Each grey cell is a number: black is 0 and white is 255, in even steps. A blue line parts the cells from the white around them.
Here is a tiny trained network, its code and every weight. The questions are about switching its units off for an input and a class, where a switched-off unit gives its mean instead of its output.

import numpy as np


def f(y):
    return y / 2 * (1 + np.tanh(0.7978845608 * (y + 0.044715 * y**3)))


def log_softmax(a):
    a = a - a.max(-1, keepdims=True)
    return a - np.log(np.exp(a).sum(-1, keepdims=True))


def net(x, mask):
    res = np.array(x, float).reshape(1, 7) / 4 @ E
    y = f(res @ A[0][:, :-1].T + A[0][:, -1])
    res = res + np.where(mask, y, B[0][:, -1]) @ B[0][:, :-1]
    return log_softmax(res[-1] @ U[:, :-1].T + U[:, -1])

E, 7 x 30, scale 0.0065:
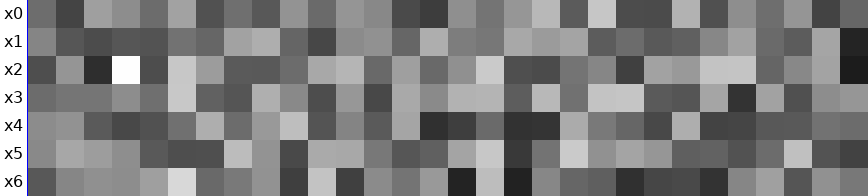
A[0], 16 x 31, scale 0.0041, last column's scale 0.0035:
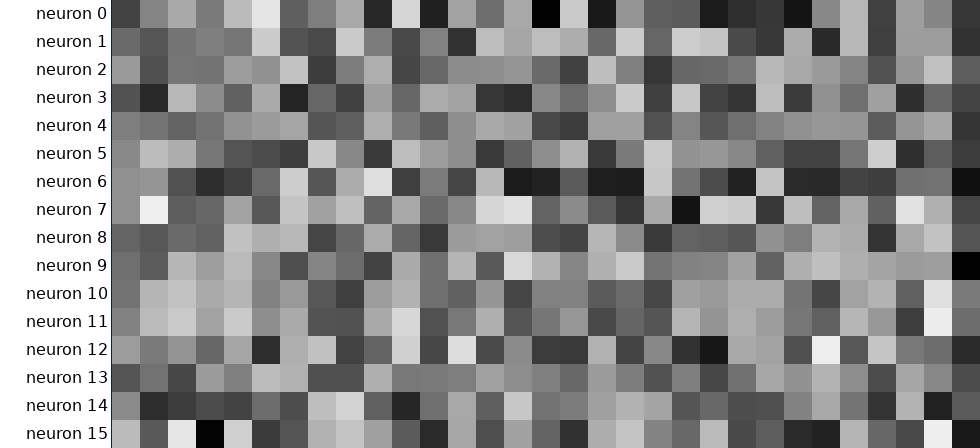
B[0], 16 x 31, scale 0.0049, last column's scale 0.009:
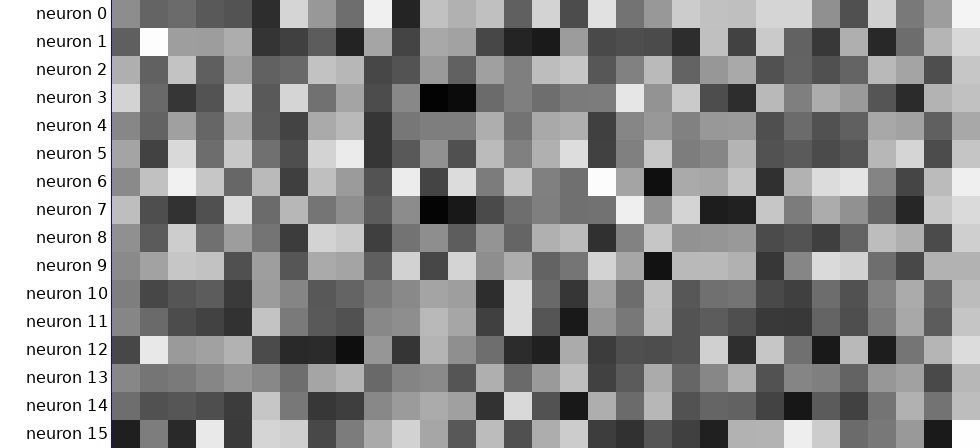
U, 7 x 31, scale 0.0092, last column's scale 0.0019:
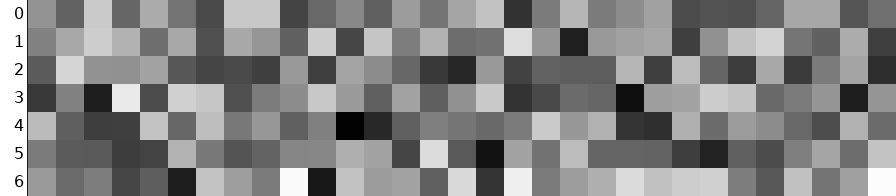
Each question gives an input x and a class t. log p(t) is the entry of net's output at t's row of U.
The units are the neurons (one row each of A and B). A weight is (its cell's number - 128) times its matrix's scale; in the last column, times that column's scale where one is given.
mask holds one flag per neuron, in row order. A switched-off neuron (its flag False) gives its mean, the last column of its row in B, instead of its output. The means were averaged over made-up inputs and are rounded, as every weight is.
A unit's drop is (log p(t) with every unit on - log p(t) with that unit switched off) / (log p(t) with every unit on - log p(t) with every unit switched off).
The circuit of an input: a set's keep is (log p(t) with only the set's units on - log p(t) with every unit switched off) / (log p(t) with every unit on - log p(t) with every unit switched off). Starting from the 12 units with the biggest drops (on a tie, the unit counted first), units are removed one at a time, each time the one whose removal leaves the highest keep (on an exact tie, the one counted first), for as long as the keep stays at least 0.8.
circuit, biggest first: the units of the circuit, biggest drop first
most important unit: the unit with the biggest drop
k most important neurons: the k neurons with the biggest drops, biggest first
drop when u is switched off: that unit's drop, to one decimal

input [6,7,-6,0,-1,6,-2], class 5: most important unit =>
neuron 14
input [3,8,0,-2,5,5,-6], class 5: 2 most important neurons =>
neuron 14; neuron 0
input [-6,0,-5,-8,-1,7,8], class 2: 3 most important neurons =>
neuron 12; neuron 8; neuron 2
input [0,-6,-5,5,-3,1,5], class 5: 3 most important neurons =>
neuron 11; neuron 10; neuron 12
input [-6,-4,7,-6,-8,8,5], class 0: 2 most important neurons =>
neuron 5; neuron 6
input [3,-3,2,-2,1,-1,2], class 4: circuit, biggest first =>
neuron 15; neuron 3
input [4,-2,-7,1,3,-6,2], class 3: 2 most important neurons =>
neuron 15; neuron 5
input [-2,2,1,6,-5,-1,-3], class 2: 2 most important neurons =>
neuron 1; neuron 6
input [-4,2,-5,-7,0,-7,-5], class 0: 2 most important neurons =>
neuron 2; neuron 8
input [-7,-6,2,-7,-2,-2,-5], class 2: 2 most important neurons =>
neuron 12; neuron 3
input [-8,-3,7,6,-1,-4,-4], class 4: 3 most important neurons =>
neuron 7; neuron 15; neuron 12
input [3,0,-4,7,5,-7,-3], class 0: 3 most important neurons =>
neuron 2; neuron 8; neuron 12
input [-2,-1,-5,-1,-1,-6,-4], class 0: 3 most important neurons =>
neuron 2; neuron 8; neuron 0
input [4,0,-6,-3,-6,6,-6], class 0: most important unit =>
neuron 5
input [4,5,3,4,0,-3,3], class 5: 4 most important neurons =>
neuron 15; neuron 14; neuron 12; neuron 7
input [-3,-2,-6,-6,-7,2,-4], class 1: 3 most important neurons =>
neuron 9; neuron 1; neuron 0
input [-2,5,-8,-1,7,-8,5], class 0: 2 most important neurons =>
neuron 8; neuron 2
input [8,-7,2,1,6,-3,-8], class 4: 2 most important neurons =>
neuron 3; neuron 0
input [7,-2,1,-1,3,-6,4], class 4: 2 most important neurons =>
neuron 3; neuron 5
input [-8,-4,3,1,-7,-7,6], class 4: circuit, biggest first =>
neuron 7
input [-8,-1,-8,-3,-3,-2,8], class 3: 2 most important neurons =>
neuron 15; neuron 3
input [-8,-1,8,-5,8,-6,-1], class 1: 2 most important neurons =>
neuron 6; neuron 15
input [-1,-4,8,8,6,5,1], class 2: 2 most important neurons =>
neuron 1; neuron 15
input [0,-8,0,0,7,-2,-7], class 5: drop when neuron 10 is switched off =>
0.4
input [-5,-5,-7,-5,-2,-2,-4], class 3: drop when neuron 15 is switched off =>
0.9
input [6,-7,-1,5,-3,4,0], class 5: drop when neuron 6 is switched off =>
0.0
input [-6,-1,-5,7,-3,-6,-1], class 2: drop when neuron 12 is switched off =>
-0.1
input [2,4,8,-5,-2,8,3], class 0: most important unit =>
neuron 5
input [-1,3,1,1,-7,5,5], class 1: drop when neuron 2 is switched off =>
0.1
